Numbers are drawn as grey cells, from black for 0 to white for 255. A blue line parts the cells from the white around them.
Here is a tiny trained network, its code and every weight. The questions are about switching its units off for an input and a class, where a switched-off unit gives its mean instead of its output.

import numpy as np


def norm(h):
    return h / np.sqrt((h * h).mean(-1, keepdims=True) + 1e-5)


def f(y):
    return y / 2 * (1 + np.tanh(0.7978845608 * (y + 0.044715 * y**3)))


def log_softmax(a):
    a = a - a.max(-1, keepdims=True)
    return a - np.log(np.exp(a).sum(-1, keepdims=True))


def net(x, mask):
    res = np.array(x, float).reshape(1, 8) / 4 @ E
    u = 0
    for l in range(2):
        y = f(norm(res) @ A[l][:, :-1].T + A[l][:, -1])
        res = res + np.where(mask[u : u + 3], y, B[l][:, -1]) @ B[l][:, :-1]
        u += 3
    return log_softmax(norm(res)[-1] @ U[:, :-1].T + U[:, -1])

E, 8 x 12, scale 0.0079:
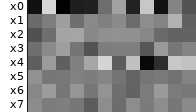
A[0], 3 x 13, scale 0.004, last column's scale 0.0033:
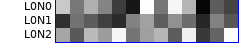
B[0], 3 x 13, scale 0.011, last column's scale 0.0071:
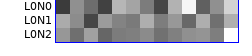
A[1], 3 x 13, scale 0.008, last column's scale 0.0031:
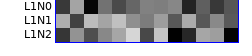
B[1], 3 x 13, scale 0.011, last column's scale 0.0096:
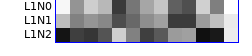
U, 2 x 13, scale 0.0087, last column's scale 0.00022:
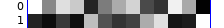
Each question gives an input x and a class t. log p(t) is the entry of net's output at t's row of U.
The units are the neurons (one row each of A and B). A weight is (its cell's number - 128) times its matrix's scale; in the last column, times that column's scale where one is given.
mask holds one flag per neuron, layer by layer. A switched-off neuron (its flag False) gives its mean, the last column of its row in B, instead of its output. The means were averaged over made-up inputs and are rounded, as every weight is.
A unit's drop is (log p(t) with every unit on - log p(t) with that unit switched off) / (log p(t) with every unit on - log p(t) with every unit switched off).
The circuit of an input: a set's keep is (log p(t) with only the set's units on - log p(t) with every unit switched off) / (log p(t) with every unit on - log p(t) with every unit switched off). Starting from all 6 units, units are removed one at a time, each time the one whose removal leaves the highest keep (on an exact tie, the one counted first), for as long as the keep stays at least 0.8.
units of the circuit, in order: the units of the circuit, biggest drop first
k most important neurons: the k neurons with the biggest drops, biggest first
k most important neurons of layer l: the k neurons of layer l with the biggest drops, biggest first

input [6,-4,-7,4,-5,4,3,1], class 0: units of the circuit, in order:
L1N2
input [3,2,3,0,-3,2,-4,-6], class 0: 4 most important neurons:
L1N2, L0N2, L0N1, L1N0
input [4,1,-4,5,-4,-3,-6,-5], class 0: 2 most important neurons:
L1N2, L0N1
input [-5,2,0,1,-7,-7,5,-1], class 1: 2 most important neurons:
L0N0, L1N0
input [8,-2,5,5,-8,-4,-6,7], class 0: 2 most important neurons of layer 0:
L0N1, L0N2
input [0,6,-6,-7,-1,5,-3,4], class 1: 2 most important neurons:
L1N0, L1N1
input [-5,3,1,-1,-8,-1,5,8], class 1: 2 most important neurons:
L0N0, L1N0
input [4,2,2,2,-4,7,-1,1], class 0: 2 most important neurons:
L1N2, L0N1
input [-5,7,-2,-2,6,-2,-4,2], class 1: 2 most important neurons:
L1N2, L1N0
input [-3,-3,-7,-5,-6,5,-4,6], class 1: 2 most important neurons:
L0N0, L1N0
